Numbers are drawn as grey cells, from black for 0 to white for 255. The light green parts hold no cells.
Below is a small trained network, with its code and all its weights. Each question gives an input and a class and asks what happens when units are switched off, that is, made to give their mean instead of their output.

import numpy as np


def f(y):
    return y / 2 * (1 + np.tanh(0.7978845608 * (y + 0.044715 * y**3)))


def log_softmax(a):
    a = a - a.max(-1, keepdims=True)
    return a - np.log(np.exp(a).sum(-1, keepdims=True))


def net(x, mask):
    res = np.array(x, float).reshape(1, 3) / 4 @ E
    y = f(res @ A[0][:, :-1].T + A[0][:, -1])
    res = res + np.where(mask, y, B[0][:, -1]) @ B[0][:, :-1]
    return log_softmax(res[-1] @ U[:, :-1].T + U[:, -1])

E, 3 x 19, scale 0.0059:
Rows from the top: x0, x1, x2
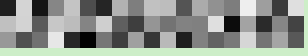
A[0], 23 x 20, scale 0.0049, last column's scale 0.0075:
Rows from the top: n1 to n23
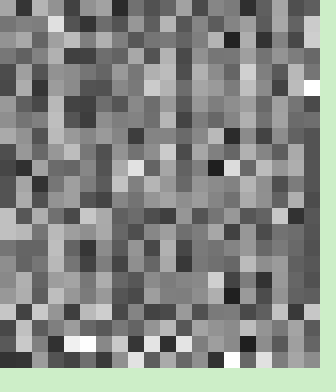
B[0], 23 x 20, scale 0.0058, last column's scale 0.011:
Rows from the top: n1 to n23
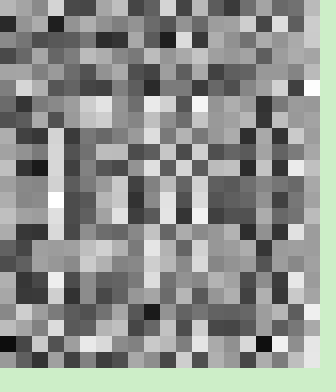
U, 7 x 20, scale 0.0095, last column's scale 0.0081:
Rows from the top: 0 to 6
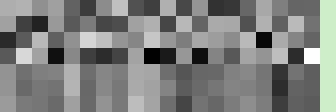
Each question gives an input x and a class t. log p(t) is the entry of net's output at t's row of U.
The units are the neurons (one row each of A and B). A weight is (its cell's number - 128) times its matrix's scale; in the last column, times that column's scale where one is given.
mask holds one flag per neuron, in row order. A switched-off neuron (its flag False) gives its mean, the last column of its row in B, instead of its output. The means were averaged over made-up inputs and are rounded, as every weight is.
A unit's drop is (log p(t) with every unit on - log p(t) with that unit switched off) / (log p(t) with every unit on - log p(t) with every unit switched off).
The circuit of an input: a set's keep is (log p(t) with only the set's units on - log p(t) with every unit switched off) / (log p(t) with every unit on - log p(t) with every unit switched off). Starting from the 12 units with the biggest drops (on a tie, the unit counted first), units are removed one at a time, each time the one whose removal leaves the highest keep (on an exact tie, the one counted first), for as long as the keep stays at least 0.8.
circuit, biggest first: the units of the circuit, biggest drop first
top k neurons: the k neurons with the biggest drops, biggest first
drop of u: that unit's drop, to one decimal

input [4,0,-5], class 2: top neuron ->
[n22]
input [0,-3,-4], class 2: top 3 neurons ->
[n22, n3, n6]
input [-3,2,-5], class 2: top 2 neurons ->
[n22, n6]
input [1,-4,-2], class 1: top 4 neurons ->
[n20, n2, n11, n23]
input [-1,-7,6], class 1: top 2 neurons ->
[n11, n23]
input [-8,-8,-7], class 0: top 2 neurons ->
[n14, n20]
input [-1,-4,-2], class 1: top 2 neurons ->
[n6, n2]
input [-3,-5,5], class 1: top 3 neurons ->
[n22, n23, n11]
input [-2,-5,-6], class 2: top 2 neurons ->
[n22, n3]
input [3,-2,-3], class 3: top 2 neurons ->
[n14, n1]
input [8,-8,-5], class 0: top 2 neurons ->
[n6, n12]
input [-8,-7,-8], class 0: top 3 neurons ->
[n14, n20, n1]
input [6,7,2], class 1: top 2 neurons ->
[n3, n19]
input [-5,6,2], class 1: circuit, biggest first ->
[n3]
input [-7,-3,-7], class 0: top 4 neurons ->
[n14, n20, n1, n2]
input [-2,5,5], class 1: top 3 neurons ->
[n22, n3, n19]
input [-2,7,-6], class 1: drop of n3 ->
0.1
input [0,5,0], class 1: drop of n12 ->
0.0
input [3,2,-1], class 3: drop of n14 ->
0.2
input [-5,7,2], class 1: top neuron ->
[n3]
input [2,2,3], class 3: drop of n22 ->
0.4
